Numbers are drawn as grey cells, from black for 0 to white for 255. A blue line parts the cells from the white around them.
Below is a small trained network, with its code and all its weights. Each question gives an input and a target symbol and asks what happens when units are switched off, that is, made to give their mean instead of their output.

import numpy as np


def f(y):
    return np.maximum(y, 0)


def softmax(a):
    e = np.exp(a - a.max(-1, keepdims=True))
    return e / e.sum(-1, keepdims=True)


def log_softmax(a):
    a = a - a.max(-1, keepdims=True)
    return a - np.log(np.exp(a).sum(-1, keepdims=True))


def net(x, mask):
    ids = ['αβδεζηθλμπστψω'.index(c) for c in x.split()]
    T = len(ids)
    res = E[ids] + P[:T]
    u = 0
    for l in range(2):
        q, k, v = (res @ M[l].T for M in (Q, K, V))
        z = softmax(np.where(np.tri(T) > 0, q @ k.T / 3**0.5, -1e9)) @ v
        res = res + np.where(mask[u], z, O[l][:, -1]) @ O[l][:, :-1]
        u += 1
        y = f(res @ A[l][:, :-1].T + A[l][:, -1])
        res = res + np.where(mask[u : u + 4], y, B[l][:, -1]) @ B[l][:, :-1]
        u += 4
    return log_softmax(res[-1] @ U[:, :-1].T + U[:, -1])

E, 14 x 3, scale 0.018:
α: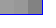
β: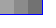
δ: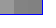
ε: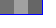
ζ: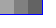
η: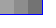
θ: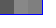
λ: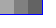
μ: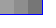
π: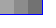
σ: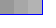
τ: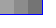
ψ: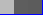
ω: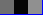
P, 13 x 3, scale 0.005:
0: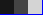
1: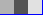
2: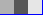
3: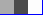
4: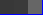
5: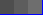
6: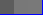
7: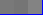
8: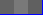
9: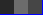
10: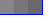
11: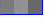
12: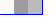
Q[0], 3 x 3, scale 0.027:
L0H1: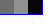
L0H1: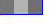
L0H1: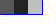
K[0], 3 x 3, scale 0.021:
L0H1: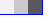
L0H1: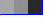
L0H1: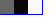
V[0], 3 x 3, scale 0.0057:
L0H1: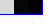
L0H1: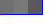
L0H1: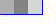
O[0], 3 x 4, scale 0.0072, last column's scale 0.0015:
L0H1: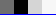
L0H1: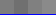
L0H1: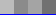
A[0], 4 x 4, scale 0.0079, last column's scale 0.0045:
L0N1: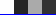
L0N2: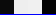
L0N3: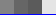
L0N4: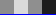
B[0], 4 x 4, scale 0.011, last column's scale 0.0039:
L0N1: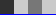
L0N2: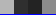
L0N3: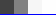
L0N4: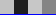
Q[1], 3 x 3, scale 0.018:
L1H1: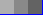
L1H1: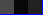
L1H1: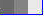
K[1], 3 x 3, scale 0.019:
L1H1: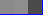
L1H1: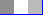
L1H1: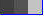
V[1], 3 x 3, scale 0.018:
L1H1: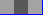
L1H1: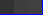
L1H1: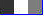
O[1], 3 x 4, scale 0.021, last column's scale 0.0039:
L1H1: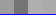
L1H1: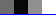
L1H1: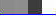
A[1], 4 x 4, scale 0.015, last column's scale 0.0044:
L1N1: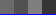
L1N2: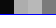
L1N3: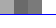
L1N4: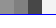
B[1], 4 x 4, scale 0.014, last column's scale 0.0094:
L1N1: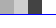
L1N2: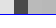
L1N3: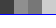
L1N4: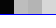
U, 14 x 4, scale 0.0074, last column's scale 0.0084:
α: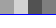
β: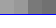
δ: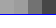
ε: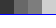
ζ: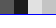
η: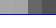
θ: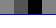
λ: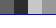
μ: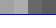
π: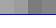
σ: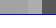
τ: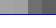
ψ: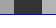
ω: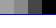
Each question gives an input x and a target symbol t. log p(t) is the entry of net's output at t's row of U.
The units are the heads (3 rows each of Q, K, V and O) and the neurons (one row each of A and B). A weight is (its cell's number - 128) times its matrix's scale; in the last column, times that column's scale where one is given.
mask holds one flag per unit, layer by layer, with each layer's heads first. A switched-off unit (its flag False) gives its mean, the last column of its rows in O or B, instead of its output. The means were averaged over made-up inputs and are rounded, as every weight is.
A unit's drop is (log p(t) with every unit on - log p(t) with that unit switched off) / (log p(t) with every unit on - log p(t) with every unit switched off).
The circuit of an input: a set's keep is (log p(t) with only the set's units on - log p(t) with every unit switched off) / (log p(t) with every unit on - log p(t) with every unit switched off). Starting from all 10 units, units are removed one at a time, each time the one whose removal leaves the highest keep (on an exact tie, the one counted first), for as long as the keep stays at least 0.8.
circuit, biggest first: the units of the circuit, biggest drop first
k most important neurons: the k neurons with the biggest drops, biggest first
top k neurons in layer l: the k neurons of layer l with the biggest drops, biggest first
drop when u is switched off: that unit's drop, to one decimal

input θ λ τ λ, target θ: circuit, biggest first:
[L0N2; L1H1; L0H1]
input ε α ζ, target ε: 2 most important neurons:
[L1N4; L0N2]
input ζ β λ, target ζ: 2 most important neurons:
[L1N1; L0N1]
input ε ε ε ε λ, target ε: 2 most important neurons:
[L1N4; L1N1]
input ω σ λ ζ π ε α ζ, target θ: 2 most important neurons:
[L0N1; L1N1]
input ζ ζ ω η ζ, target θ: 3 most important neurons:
[L0N1; L1N1; L0N3]
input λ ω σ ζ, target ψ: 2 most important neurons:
[L0N1; L1N1]
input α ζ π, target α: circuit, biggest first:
[L1H1; L0H1]
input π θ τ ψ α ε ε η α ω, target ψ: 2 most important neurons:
[L1N1; L0N3]
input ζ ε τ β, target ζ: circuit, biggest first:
[L1N1; L1H1; L0N1]
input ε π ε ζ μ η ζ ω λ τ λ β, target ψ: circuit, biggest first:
[L0N1; L1N1; L1H1; L0H1]
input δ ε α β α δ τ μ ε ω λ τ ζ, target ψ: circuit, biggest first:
[L1N1; L0N1; L1H1; L0H1]
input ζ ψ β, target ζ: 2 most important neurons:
[L1N1; L1N2]
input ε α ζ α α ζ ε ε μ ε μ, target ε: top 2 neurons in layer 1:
[L1N1; L1N4]
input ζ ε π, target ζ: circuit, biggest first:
[L1N1; L1H1]
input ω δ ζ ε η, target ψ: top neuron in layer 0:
[L0N1]
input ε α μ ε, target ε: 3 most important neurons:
[L1N4; L0N2; L1N1]
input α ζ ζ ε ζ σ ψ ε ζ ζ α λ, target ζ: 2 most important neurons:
[L1N1; L0N3]
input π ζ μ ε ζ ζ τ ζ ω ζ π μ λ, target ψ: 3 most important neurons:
[L0N1; L1N1; L1N4]
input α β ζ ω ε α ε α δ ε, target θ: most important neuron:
[L0N1]
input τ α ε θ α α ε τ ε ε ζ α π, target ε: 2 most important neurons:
[L1N1; L1N4]
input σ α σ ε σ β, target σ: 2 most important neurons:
[L0N4; L0N2]
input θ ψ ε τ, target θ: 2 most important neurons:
[L0N2; L1N1]
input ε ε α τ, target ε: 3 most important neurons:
[L1N4; L0N2; L1N1]
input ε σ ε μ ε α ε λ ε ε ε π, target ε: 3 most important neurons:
[L1N4; L1N1; L1N2]
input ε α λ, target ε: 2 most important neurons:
[L1N4; L0N2]
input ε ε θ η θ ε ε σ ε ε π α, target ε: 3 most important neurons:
[L1N4; L1N1; L1N2]
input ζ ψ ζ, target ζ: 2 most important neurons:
[L1N1; L1N2]
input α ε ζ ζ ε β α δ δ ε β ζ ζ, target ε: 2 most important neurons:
[L1N1; L1N2]
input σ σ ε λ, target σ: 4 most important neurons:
[L0N2; L0N4; L1N2; L0N1]
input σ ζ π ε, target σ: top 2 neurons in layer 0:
[L0N4; L0N2]
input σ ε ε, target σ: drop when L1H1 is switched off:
1.2
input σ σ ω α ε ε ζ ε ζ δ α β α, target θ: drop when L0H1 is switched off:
0.3
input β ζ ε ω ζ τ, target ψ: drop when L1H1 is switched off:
0.7
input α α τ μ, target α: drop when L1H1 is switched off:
1.3
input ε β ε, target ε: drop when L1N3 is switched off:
0.0
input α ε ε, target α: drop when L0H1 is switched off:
0.7
